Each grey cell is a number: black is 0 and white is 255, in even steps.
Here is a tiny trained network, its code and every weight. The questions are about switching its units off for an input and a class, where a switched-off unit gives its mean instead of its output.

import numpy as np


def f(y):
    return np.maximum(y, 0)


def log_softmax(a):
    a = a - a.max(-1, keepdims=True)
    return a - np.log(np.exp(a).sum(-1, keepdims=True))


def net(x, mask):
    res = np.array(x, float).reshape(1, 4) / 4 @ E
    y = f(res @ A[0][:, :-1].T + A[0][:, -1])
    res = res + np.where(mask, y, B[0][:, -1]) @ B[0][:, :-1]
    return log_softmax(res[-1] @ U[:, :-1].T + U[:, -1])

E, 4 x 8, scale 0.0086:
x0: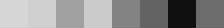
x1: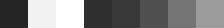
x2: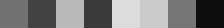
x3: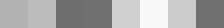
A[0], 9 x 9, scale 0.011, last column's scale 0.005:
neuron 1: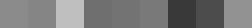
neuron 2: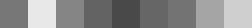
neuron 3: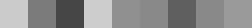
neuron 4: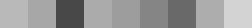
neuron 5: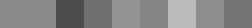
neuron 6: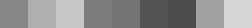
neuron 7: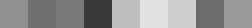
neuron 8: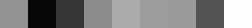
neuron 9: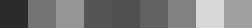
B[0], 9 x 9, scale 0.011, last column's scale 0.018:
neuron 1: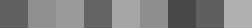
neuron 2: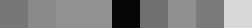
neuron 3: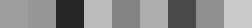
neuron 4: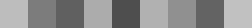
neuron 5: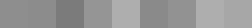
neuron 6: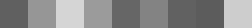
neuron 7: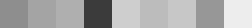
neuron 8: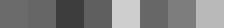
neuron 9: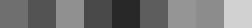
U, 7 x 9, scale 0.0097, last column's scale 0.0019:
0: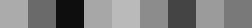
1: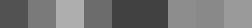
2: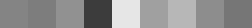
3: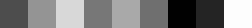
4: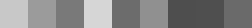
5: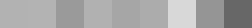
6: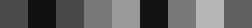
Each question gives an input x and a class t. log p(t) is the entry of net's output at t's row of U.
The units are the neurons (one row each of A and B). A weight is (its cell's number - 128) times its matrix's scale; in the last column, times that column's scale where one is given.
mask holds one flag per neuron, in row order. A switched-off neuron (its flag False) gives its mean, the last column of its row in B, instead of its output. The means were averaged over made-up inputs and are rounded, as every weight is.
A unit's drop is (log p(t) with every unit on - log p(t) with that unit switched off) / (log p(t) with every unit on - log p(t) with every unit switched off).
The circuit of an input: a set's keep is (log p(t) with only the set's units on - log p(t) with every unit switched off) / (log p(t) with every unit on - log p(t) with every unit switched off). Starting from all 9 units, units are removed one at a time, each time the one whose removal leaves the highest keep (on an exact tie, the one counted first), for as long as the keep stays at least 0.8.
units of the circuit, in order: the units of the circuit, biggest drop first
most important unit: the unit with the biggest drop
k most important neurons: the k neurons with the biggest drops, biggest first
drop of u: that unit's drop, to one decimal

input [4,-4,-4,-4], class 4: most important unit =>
neuron 8
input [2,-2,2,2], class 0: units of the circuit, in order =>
[neuron 6; neuron 9; neuron 3]
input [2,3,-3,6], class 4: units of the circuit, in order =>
[neuron 7; neuron 8]
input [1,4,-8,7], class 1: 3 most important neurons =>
[neuron 2; neuron 3; neuron 7]
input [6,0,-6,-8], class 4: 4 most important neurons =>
[neuron 3; neuron 4; neuron 8; neuron 7]
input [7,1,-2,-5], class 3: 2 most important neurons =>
[neuron 6; neuron 1]
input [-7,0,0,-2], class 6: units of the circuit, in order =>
[neuron 9; neuron 6]
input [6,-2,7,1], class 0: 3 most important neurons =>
[neuron 6; neuron 3; neuron 9]
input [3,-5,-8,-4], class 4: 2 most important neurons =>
[neuron 8; neuron 4]
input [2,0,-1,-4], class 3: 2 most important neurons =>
[neuron 8; neuron 6]
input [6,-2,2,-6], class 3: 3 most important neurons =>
[neuron 1; neuron 6; neuron 2]
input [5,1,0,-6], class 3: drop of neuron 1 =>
0.1
